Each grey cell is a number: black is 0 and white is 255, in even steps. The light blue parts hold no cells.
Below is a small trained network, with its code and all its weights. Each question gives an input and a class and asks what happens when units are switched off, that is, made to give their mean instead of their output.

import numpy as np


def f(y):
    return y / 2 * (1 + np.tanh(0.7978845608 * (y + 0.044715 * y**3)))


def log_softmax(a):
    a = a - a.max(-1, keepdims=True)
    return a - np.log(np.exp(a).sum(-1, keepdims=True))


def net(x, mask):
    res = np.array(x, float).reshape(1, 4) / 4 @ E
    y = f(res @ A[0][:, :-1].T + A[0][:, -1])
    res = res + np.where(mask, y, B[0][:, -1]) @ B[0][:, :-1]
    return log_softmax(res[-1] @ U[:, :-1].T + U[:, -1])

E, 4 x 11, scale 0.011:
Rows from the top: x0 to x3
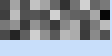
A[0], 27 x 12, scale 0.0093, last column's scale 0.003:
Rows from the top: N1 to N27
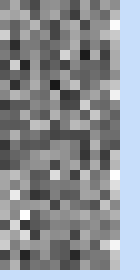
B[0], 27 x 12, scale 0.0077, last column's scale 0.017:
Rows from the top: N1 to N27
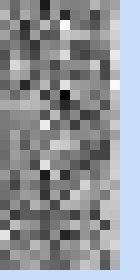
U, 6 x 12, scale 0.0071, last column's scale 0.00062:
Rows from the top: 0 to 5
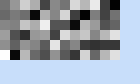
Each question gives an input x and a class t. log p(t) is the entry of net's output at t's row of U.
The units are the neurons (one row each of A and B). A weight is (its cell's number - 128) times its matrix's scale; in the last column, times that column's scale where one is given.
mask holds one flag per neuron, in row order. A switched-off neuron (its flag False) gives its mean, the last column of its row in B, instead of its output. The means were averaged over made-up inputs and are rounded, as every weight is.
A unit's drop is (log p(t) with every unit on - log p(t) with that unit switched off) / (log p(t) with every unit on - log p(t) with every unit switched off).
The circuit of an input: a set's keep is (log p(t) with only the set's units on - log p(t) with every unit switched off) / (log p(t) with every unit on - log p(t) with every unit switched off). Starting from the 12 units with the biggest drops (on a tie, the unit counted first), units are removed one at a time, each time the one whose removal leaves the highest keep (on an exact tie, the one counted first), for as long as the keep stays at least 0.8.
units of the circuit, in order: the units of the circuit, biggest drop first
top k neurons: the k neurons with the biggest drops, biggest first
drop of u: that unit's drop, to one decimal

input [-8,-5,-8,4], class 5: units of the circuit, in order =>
N24
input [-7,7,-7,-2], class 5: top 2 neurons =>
N24, N22
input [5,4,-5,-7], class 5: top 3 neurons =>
N24, N2, N18
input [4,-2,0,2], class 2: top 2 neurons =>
N4, N13
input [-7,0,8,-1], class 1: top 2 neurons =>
N6, N25
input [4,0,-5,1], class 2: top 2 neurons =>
N11, N4
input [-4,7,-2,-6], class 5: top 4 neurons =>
N24, N2, N18, N22
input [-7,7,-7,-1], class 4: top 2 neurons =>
N15, N12
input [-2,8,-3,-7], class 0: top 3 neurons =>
N23, N20, N27
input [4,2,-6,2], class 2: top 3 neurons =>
N11, N4, N15
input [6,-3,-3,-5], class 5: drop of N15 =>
0.0
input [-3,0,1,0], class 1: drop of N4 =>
0.1
